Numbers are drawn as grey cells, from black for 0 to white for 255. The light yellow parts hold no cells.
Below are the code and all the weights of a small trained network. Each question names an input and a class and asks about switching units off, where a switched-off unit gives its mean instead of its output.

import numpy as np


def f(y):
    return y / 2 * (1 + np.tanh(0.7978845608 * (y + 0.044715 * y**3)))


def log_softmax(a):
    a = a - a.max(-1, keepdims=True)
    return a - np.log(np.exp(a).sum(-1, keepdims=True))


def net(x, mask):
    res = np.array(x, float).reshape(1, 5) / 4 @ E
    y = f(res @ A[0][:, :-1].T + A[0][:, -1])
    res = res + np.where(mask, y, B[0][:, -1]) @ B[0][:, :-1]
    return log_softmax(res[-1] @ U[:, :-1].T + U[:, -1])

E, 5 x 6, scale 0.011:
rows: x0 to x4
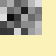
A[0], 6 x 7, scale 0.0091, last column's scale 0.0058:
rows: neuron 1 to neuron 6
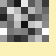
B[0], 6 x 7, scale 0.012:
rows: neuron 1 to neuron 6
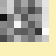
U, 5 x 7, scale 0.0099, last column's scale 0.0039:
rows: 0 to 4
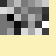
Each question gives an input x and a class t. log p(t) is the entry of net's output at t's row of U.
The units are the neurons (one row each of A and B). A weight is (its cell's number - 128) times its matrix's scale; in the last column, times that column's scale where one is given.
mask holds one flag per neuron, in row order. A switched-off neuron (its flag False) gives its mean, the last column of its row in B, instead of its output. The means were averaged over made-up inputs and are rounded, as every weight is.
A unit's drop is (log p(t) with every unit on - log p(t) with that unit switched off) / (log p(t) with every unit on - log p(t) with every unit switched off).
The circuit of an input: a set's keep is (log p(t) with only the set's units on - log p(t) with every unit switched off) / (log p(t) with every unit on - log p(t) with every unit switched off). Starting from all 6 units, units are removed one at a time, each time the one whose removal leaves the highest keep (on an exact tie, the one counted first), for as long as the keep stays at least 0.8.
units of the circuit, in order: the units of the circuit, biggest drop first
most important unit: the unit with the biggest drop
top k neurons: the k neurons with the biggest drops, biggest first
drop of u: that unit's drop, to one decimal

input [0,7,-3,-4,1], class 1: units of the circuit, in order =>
[neuron 3]
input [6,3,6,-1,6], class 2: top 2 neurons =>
[neuron 1; neuron 2]
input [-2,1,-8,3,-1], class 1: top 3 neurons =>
[neuron 2; neuron 6; neuron 4]
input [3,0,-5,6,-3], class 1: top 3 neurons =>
[neuron 2; neuron 3; neuron 6]
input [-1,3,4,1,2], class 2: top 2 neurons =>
[neuron 2; neuron 1]
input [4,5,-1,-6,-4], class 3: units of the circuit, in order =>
[neuron 1; neuron 5]
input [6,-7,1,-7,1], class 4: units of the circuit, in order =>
[neuron 4; neuron 5]
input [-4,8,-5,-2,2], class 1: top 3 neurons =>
[neuron 2; neuron 3; neuron 6]
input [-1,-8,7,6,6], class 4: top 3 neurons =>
[neuron 1; neuron 4; neuron 5]
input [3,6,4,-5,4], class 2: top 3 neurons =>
[neuron 1; neuron 2; neuron 3]
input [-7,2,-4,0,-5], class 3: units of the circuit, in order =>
[neuron 4; neuron 1]
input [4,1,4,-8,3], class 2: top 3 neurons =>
[neuron 2; neuron 1; neuron 4]
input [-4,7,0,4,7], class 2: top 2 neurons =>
[neuron 1; neuron 3]
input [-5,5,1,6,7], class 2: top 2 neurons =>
[neuron 1; neuron 2]
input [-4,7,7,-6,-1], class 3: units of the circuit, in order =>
[neuron 5]
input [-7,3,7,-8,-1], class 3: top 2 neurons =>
[neuron 5; neuron 4]
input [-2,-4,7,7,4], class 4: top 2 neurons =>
[neuron 1; neuron 4]
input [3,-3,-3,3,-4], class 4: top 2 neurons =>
[neuron 5; neuron 4]
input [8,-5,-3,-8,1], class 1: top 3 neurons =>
[neuron 2; neuron 3; neuron 6]
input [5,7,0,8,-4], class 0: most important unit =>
neuron 6
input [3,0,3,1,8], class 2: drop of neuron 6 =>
-0.1
